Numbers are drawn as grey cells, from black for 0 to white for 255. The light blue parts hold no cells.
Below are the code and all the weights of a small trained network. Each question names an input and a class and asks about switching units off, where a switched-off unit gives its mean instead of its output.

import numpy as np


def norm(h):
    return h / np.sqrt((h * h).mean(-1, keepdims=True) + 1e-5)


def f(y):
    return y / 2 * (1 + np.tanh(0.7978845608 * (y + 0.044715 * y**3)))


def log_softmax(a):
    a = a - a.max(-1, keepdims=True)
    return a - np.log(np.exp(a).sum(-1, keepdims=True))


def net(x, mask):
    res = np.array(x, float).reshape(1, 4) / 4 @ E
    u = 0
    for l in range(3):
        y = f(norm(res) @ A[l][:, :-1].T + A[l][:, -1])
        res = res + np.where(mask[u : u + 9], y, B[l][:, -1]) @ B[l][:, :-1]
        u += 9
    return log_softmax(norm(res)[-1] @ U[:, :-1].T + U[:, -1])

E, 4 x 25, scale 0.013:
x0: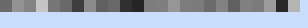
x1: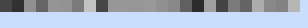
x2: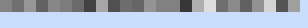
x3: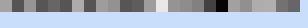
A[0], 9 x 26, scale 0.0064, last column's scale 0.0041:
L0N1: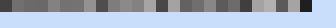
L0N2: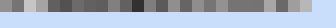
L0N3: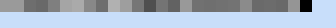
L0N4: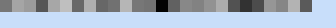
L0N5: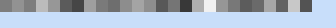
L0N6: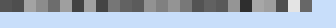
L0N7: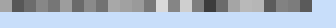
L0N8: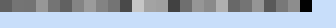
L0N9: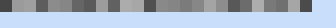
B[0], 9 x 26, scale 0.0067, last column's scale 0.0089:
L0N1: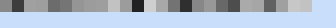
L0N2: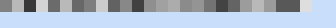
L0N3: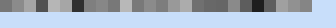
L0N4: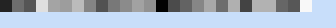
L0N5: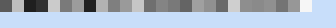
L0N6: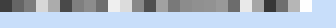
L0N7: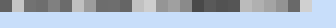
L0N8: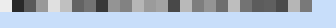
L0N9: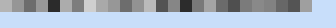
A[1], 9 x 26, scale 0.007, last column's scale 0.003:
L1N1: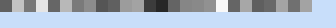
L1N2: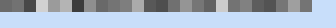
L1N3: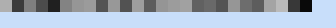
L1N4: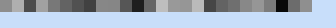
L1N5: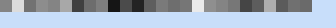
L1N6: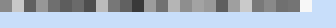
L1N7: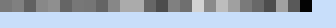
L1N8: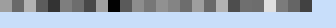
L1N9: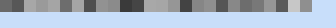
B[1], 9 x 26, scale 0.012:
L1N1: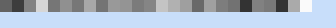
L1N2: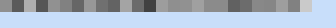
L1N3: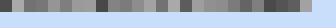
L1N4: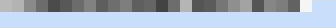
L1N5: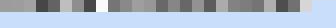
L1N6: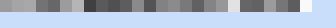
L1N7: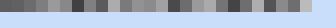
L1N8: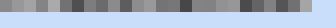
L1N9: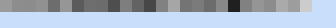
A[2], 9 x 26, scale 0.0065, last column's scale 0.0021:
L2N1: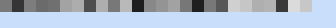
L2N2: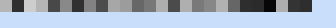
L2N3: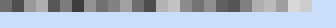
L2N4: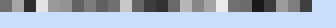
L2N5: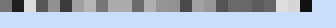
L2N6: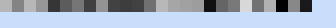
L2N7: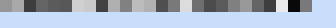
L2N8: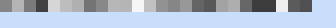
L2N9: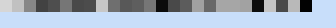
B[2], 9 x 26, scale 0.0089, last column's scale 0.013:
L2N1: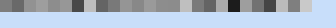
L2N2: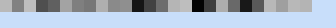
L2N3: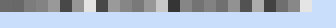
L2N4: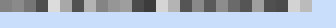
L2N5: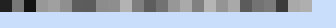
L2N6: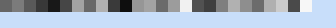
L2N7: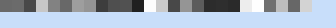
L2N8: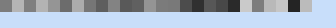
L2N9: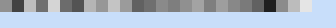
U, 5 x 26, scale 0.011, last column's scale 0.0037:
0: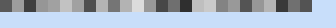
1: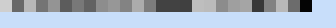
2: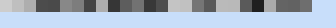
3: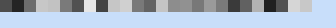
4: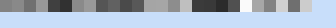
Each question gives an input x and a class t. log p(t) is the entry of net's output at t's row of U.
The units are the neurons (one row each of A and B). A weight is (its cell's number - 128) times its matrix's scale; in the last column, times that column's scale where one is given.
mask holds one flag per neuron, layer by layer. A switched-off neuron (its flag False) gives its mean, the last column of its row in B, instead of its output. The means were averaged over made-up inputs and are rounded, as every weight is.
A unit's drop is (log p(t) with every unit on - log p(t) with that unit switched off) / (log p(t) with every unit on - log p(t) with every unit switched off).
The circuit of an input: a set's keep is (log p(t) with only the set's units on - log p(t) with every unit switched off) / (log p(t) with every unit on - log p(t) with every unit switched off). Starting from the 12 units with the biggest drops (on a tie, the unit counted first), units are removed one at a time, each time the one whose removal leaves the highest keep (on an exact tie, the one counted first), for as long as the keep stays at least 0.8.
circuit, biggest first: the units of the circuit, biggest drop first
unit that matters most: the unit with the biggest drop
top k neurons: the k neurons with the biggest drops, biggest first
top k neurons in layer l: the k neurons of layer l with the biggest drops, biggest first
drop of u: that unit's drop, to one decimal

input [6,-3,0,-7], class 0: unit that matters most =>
L0N4
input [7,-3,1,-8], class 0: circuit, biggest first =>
(L0N4, L0N5)
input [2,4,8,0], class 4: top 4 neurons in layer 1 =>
(L1N1, L1N9, L1N7, L1N6)
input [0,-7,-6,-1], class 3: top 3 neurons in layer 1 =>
(L1N1, L1N5, L1N7)
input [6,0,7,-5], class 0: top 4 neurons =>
(L0N4, L0N5, L0N6, L2N2)
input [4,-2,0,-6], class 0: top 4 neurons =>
(L0N5, L1N5, L0N6, L0N4)
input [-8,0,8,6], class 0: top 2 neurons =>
(L1N4, L0N2)
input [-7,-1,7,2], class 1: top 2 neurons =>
(L1N1, L0N6)
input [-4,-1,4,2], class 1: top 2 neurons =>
(L0N2, L1N1)
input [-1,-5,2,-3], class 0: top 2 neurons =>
(L0N6, L1N5)
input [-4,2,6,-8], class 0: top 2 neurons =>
(L0N5, L0N6)
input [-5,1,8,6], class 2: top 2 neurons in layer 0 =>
(L0N6, L0N4)
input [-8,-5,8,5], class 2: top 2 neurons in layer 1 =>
(L1N7, L1N6)
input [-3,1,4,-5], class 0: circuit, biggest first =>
(L0N5)
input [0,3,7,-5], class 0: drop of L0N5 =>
0.9
